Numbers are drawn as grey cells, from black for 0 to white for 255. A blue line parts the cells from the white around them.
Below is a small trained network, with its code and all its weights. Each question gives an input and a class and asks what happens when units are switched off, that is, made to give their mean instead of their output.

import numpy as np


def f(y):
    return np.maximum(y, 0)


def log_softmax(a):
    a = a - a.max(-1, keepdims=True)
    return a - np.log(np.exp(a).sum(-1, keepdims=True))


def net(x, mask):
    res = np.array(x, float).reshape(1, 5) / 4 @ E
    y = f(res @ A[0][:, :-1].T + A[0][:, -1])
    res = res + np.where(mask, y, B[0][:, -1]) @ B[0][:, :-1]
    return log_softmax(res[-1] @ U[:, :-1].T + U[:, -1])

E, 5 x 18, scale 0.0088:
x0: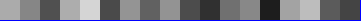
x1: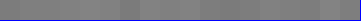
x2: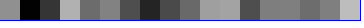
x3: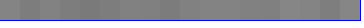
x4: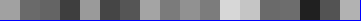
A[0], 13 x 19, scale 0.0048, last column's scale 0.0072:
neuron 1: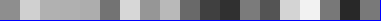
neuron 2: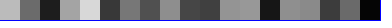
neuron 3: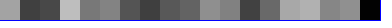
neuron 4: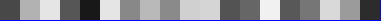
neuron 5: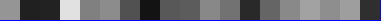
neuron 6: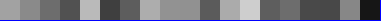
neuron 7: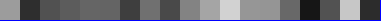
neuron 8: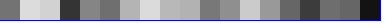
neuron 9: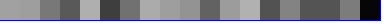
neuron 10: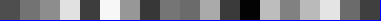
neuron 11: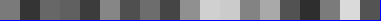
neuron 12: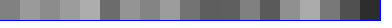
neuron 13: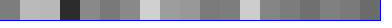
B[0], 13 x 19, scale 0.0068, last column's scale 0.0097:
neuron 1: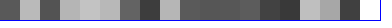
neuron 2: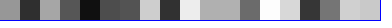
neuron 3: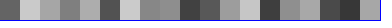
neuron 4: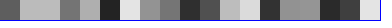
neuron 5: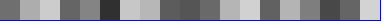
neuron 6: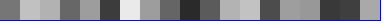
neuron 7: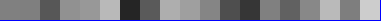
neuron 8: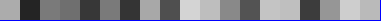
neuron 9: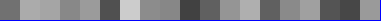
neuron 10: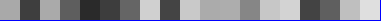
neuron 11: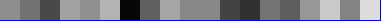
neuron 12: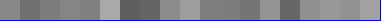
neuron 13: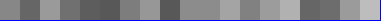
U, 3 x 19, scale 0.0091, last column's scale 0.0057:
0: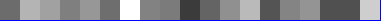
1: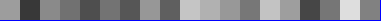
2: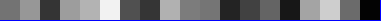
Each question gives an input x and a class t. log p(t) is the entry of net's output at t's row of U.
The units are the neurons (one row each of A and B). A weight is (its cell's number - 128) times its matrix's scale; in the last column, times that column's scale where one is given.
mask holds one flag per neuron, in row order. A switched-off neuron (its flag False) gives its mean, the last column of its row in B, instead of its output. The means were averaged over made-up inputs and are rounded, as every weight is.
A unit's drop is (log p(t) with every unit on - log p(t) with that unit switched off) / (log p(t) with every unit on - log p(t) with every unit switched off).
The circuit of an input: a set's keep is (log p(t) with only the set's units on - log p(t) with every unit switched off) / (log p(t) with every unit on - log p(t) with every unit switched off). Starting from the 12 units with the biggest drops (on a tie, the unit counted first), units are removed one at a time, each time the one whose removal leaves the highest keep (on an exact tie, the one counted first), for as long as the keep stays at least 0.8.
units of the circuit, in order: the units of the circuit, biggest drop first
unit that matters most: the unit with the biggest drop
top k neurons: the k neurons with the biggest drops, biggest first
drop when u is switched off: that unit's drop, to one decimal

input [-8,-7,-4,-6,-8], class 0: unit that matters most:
neuron 4
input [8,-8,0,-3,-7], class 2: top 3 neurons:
[neuron 1; neuron 4; neuron 12]
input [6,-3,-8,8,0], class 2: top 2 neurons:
[neuron 1; neuron 4]
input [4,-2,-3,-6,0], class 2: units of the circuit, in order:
[neuron 4; neuron 1]
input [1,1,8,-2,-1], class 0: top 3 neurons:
[neuron 5; neuron 3; neuron 8]
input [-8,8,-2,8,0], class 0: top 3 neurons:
[neuron 4; neuron 2; neuron 10]
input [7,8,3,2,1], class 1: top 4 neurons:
[neuron 2; neuron 4; neuron 6; neuron 9]
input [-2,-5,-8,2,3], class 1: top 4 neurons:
[neuron 8; neuron 13; neuron 5; neuron 3]
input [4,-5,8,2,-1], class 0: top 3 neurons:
[neuron 3; neuron 5; neuron 8]
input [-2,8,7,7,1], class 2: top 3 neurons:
[neuron 11; neuron 2; neuron 7]
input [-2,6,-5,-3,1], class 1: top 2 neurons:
[neuron 8; neuron 5]
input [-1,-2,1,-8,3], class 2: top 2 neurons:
[neuron 10; neuron 2]
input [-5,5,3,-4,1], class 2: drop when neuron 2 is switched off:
0.2
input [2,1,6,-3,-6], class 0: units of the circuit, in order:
[neuron 5]
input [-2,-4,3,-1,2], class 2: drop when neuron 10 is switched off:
0.2
